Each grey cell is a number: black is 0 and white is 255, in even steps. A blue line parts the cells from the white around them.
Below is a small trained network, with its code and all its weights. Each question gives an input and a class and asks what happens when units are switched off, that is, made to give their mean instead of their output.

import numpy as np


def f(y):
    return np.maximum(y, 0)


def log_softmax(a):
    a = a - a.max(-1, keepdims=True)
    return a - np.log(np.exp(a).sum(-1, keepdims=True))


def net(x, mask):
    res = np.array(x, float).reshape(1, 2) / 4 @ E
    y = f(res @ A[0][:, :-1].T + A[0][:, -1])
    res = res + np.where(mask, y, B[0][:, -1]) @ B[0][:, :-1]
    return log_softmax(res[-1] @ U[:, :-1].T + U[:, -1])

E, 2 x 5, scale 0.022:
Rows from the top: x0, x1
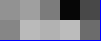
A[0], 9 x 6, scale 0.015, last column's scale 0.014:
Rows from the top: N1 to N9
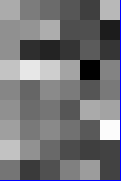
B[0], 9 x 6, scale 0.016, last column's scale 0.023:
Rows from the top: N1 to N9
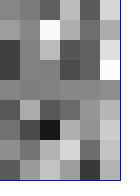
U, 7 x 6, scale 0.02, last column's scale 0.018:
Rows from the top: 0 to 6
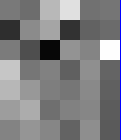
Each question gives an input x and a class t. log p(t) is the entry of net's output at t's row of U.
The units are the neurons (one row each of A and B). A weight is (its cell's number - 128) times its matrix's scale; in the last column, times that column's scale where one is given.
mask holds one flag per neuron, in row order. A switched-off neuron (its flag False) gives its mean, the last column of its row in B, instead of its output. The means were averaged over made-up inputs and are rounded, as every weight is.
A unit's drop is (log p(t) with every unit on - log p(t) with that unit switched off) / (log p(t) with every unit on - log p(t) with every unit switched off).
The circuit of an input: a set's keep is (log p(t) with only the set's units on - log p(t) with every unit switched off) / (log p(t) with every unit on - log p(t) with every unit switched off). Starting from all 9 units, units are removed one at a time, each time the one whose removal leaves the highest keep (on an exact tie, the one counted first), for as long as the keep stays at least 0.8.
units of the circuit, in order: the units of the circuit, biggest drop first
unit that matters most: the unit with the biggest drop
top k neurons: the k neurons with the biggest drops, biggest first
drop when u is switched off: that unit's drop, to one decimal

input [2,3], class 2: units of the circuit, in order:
[N3; N9]
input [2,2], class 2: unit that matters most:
N3
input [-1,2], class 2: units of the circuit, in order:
[N3; N2]
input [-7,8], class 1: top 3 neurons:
[N4; N8; N1]
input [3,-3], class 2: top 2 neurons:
[N4; N7]
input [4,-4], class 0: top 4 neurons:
[N4; N8; N1; N3]
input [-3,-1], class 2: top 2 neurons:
[N2; N8]
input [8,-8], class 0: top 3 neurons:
[N8; N1; N4]
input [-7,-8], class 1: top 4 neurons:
[N8; N1; N7; N2]
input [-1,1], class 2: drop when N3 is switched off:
0.2
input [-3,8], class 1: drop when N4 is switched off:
0.3
